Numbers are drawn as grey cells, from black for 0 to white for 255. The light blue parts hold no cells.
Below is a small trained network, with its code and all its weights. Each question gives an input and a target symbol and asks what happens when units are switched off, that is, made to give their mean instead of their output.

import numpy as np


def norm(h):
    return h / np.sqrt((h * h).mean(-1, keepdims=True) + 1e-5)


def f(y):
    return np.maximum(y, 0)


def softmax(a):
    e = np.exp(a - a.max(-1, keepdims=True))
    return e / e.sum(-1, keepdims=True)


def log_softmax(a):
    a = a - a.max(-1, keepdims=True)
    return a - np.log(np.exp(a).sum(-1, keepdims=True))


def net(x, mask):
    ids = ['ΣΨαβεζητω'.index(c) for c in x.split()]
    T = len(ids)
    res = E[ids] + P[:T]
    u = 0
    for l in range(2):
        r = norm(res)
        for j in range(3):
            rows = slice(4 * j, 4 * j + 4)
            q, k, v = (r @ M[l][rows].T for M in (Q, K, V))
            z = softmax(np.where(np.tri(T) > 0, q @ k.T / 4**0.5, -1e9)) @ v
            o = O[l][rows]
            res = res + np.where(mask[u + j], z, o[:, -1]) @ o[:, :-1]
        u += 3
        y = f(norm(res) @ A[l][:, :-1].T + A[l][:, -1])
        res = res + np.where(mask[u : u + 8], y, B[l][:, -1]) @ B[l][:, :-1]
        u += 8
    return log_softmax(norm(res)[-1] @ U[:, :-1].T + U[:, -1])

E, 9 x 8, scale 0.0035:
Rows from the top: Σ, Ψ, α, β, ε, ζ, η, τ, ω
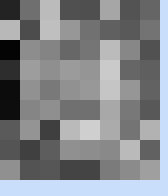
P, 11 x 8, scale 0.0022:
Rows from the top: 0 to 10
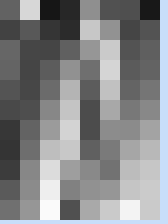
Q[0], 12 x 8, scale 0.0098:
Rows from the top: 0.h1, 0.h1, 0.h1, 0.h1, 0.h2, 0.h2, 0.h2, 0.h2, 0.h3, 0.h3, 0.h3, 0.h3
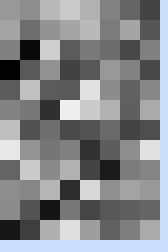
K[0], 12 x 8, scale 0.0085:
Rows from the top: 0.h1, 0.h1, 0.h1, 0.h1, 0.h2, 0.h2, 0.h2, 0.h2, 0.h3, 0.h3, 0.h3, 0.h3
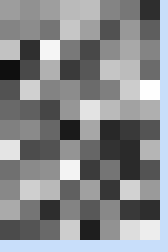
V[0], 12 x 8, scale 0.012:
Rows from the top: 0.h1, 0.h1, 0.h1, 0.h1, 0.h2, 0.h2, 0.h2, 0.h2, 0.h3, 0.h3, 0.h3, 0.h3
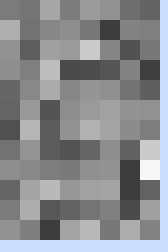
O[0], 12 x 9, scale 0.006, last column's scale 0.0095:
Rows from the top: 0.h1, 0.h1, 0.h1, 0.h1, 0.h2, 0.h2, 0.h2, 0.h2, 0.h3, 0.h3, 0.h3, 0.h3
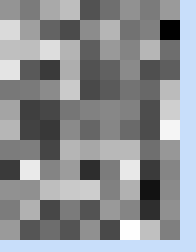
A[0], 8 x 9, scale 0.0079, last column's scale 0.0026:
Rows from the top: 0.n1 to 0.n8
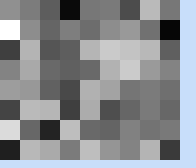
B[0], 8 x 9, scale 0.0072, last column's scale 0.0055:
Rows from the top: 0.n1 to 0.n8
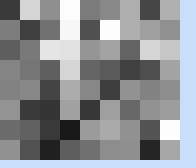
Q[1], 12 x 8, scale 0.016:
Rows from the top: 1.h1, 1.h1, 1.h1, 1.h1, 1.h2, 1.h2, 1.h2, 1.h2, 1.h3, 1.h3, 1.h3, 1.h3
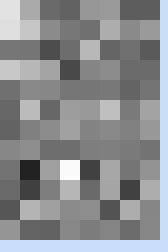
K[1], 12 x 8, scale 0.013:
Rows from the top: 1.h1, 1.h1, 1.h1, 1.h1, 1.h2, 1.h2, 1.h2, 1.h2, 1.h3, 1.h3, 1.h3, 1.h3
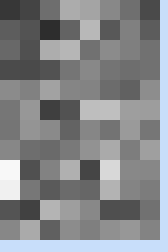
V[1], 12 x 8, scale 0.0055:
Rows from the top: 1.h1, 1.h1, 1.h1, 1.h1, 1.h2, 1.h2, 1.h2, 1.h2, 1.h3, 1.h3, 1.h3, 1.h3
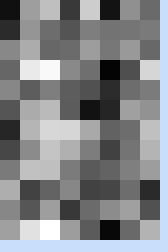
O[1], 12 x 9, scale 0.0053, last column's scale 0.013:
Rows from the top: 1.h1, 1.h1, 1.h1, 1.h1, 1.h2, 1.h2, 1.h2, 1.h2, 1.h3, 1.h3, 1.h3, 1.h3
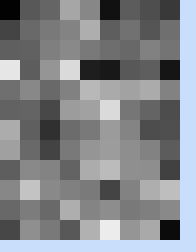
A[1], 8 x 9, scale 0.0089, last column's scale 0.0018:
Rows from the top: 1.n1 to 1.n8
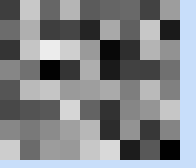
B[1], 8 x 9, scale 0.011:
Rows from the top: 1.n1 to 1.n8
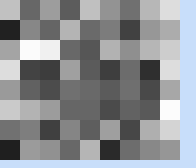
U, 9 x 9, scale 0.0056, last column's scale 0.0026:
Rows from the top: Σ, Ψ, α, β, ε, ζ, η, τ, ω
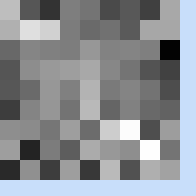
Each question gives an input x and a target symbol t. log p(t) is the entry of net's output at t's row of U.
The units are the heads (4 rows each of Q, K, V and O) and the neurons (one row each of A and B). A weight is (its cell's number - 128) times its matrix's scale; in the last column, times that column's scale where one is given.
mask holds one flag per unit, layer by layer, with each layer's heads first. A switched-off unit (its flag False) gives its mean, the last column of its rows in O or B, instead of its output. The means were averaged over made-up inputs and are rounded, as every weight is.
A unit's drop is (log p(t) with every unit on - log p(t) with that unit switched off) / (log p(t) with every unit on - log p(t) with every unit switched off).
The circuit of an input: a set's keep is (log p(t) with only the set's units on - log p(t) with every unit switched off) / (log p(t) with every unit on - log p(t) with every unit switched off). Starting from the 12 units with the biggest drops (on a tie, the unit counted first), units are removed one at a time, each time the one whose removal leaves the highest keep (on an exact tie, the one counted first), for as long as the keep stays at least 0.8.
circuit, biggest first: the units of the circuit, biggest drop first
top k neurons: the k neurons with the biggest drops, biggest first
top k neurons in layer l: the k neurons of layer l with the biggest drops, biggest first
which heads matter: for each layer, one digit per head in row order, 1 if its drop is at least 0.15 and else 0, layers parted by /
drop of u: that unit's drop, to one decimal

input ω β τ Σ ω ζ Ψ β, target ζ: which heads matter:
101 / 100
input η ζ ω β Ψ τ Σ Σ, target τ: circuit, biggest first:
(0.h1 0.h3 1.h1 1.n6)
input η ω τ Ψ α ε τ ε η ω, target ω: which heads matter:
110 / 100
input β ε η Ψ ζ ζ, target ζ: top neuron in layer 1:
(1.n8)
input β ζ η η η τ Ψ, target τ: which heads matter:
111 / 000
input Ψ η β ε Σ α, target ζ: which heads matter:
111 / 100
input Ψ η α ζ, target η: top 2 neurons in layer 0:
(0.n2 0.n3)
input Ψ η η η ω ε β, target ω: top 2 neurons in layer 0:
(0.n2 0.n3)
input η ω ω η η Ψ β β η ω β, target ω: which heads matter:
101 / 000
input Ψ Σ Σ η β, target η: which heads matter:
111 / 100
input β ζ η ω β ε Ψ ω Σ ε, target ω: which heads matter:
101 / 100
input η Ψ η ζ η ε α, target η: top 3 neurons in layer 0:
(0.n3 0.n4 0.n7)
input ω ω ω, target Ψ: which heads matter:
110 / 000
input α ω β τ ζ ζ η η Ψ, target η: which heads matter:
100 / 000
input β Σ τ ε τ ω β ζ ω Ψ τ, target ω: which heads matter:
101 / 001
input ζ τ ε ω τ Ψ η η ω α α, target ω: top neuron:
(1.n2)
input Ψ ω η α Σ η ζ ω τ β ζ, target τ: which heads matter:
111 / 100
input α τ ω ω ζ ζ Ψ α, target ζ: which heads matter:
101 / 100
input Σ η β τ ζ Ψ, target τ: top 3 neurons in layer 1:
(1.n6 1.n4 1.n3)
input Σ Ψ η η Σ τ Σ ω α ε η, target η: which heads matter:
101 / 000
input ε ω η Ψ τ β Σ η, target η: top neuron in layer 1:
(1.n1)
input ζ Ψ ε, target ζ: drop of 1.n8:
0.5
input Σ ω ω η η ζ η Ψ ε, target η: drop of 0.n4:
0.1
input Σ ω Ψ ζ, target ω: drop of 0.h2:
0.0
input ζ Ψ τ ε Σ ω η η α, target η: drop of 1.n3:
0.1
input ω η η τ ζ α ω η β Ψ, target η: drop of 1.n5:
0.1
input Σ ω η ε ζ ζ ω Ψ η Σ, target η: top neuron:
(1.n6)
